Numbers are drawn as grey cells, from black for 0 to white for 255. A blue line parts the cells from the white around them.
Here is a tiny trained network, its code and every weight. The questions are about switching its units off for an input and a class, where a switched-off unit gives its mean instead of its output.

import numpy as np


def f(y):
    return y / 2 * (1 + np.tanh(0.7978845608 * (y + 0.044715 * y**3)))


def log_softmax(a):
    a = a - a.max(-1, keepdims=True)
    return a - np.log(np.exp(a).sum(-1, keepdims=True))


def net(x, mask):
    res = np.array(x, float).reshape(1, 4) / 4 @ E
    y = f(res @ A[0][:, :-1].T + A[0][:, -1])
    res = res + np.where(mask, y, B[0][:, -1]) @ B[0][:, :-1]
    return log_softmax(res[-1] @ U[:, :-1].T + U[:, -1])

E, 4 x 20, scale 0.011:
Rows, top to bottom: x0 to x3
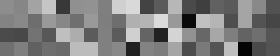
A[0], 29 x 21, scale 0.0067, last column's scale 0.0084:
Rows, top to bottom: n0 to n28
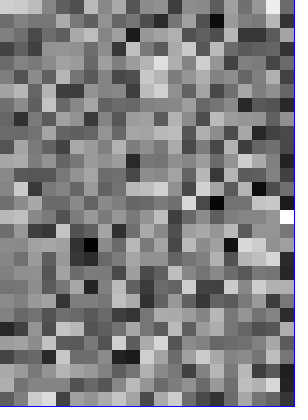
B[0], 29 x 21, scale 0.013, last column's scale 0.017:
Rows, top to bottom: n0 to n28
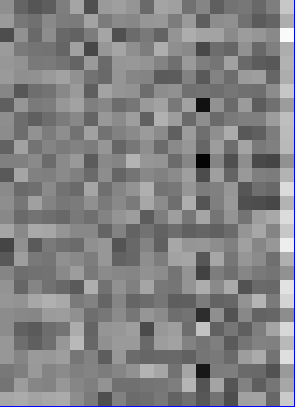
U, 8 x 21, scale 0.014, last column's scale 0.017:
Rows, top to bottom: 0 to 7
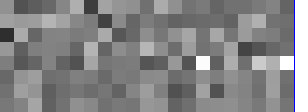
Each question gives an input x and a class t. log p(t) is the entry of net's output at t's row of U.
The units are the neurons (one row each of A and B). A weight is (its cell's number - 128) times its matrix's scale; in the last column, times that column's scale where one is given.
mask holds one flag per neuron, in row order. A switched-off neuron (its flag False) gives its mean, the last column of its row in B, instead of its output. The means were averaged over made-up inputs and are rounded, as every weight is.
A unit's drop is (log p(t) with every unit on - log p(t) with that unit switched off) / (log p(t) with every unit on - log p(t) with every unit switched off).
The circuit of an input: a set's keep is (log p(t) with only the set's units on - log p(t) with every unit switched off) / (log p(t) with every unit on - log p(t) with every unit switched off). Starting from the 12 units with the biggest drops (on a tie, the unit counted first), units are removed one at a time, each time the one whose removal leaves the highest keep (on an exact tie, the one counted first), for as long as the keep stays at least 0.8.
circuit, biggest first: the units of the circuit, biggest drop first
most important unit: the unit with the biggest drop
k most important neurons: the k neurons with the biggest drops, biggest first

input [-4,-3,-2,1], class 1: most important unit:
n23
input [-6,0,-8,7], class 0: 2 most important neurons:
n0, n6
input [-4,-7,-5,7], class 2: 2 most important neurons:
n2, n12
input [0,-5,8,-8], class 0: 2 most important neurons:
n8, n3
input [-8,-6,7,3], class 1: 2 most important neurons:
n16, n25
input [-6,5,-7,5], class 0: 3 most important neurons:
n6, n0, n24
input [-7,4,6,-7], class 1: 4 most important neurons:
n25, n16, n2, n5
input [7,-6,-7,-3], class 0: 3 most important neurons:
n0, n24, n25
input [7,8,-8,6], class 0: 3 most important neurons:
n6, n24, n15
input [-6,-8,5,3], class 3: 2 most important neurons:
n20, n1
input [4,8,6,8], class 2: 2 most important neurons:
n2, n10
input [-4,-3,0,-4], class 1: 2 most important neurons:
n2, n16
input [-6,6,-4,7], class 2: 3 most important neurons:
n2, n12, n21
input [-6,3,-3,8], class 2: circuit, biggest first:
n2
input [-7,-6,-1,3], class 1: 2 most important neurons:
n25, n16
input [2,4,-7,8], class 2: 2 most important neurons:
n2, n10
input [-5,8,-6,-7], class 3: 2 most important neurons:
n13, n4
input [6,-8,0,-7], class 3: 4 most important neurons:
n20, n14, n2, n1
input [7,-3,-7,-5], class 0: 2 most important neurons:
n0, n24
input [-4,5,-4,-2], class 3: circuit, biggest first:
n13
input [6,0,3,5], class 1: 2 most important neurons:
n21, n28
